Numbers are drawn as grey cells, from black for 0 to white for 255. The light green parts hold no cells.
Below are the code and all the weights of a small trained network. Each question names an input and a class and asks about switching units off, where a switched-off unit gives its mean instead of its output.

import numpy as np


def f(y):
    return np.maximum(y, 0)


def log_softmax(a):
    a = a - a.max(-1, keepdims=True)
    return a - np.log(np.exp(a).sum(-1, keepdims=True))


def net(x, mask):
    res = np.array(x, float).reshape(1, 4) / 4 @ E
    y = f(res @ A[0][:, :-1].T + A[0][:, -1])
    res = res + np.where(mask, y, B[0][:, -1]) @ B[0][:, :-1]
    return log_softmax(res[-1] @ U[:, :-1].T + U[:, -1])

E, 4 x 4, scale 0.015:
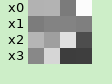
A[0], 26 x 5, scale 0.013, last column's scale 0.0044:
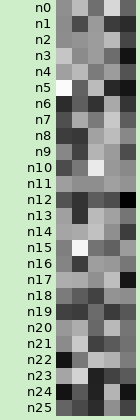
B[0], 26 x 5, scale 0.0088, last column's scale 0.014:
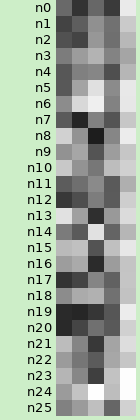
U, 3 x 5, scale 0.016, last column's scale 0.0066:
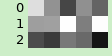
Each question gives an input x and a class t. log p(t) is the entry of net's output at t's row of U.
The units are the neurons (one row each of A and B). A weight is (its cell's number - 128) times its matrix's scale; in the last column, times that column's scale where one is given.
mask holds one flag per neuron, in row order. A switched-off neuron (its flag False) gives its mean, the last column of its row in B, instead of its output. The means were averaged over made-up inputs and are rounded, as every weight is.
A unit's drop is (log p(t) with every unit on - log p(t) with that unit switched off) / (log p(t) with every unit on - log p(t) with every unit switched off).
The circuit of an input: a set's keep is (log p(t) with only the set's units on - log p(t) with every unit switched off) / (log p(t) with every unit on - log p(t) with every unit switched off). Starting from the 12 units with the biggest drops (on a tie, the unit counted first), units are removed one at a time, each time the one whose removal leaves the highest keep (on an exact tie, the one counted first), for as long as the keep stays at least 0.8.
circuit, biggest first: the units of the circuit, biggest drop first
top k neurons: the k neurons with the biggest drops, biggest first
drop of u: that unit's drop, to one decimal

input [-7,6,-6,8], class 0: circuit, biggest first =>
[n23]
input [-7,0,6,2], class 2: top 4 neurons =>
[n19 n24 n6 n1]
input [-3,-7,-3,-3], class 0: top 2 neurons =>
[n5 n8]
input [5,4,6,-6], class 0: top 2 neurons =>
[n13 n24]
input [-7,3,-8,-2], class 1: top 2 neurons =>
[n24 n6]
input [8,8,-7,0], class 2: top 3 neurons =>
[n0 n20 n7]
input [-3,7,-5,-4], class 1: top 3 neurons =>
[n24 n6 n23]
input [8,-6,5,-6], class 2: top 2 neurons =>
[n17 n2]
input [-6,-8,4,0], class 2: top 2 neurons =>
[n19 n24]
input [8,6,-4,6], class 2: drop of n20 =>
0.2
